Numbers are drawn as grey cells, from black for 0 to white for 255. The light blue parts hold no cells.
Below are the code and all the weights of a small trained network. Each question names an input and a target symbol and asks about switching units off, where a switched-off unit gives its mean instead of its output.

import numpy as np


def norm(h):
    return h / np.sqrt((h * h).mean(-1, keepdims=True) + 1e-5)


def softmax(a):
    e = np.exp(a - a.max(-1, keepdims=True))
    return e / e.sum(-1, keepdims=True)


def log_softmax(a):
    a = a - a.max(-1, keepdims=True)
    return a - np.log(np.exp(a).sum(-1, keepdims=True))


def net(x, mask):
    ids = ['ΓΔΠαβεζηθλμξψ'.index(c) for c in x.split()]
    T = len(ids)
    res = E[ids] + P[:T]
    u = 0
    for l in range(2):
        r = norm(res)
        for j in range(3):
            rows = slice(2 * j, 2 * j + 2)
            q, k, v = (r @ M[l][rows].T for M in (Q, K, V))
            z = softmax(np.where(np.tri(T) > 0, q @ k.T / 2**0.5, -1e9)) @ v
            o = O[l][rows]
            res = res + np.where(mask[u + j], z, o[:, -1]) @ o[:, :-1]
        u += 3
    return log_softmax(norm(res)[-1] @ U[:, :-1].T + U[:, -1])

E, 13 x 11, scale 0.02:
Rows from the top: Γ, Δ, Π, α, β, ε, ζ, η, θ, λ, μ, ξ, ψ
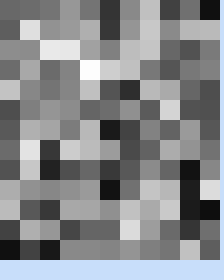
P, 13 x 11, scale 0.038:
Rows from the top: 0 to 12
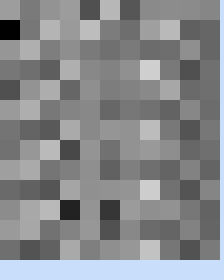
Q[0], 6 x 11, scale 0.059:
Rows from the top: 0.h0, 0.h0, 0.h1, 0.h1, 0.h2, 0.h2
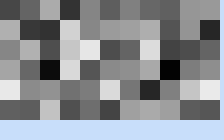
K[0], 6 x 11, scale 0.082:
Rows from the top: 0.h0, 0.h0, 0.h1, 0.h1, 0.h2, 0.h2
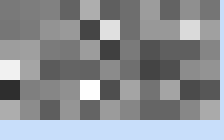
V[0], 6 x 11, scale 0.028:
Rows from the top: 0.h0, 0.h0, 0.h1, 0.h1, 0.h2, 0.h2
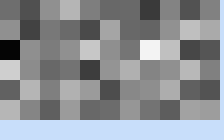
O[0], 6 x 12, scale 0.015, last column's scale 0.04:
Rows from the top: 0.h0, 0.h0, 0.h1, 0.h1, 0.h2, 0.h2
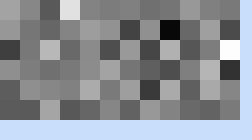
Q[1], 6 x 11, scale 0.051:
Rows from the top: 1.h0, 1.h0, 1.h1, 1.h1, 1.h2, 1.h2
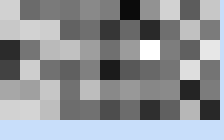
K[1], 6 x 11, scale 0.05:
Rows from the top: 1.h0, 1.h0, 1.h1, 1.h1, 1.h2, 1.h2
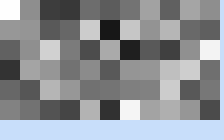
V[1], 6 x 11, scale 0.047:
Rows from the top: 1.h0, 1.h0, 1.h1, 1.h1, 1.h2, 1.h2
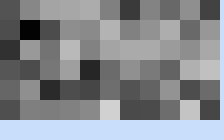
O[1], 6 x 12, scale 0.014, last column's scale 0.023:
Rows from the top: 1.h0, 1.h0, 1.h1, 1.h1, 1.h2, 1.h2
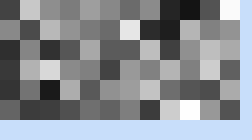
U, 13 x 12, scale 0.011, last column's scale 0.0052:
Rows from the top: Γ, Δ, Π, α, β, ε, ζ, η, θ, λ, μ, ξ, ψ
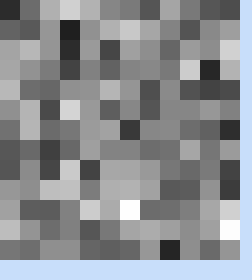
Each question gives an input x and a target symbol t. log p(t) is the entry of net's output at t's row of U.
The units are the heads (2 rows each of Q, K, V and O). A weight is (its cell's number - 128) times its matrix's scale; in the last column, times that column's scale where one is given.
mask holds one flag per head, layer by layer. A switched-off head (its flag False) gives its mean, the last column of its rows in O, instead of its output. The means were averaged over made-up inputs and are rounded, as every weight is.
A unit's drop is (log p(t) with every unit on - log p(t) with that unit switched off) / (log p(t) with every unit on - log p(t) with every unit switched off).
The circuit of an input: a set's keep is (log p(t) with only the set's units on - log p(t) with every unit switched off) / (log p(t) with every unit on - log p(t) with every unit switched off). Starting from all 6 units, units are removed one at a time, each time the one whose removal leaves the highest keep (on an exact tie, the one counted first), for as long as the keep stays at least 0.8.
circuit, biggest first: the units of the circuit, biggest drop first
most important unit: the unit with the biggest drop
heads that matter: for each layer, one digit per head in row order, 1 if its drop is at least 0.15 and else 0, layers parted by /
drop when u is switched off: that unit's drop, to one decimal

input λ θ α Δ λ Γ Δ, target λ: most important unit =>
0.h1
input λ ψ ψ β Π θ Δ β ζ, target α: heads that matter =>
110 / 010
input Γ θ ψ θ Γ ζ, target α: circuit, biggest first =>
(0.h0, 0.h1, 1.h1)
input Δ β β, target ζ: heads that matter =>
110 / 100
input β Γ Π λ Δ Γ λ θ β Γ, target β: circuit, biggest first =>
(1.h1, 0.h0)
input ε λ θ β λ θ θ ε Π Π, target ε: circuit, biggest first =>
(0.h0, 0.h1, 1.h2, 1.h1)
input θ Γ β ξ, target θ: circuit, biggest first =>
(1.h2, 0.h1)
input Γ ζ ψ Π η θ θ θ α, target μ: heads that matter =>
101 / 000
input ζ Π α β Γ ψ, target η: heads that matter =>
010 / 001
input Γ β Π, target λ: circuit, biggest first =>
(0.h1, 0.h0, 1.h1)
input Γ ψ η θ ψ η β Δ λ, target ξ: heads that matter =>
110 / 100
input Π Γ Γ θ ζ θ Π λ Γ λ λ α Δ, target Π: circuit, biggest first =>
(1.h2, 0.h1)
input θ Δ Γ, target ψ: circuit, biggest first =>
(0.h0, 0.h1)
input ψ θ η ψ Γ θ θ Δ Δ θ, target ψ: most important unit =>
0.h0
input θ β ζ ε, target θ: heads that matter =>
010 / 001
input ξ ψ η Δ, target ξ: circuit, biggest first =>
(0.h1, 1.h0)
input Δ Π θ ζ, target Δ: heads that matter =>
111 / 111
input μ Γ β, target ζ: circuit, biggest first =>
(1.h0, 0.h1)
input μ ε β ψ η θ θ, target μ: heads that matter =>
010 / 100
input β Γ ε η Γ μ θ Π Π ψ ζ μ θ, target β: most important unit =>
1.h1
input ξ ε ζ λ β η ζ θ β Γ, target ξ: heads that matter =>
011 / 100
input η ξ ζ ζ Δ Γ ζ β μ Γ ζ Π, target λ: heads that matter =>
110 / 001
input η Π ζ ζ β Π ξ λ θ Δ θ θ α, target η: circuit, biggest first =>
(1.h2, 0.h1)
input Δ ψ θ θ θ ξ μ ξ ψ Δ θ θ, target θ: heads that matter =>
110 / 001
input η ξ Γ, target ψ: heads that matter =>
100 / 000
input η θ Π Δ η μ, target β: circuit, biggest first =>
(0.h1, 1.h1)
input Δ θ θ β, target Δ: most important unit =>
0.h0
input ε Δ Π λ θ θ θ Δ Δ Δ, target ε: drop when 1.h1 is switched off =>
0.1
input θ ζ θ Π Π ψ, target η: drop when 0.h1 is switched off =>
0.8
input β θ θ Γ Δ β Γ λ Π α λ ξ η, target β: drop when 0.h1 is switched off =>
0.3
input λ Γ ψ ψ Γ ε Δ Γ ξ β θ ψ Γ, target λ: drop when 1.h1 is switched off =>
0.1
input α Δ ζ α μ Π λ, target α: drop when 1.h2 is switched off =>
0.7
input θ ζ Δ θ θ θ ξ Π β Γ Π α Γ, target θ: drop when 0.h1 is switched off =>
0.3
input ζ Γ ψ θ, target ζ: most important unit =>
1.h0
